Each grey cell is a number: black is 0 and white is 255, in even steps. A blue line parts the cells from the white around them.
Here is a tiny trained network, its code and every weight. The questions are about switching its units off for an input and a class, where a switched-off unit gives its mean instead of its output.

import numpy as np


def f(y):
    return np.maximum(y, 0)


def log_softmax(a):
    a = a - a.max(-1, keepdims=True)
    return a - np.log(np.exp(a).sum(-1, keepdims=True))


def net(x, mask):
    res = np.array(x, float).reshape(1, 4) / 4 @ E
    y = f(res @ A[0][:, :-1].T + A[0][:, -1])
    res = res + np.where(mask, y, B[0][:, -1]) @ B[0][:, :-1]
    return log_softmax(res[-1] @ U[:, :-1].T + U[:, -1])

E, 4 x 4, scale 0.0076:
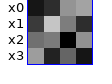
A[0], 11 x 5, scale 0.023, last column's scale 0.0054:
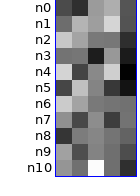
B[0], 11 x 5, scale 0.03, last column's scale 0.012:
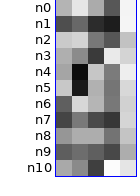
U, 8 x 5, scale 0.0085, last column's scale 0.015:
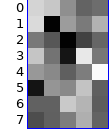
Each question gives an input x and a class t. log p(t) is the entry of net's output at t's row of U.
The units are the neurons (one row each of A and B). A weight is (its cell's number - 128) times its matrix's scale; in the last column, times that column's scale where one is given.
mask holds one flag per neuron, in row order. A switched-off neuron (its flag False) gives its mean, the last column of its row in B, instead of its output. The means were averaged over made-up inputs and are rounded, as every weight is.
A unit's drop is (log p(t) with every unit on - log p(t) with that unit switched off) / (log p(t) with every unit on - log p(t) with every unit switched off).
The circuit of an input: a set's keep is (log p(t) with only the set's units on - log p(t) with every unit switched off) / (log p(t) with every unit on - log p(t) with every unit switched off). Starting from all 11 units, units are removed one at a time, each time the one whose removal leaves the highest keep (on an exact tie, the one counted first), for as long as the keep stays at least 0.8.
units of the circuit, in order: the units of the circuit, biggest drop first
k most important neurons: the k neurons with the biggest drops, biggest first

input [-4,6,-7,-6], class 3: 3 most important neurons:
(n10, n4, n7)
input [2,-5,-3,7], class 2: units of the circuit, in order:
(n7)
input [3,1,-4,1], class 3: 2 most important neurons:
(n10, n6)
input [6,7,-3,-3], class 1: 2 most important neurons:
(n5, n6)
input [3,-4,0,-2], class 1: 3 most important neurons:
(n4, n6, n2)
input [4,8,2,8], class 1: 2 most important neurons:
(n5, n1)
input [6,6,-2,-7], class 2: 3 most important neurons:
(n1, n4, n6)
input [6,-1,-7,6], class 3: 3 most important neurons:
(n10, n1, n6)
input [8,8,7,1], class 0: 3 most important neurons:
(n8, n4, n0)
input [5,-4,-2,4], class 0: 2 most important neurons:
(n0, n1)
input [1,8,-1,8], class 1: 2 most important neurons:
(n5, n1)
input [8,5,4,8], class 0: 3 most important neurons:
(n0, n8, n1)
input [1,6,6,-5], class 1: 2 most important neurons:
(n5, n10)
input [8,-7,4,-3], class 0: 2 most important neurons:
(n0, n5)
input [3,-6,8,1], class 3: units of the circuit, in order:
(n3)
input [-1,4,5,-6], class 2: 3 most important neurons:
(n1, n10, n4)
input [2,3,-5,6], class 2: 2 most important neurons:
(n7, n3)
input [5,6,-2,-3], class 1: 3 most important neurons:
(n5, n6, n2)
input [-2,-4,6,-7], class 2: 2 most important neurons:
(n1, n10)
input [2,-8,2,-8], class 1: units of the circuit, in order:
(n4)
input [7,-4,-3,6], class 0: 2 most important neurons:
(n0, n1)
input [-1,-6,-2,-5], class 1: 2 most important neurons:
(n4, n7)
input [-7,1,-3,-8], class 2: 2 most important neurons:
(n1, n0)
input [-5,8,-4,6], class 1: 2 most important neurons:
(n5, n1)
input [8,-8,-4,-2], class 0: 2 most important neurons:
(n0, n5)
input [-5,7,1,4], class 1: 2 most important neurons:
(n5, n0)
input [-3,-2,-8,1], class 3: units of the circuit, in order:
(n10)
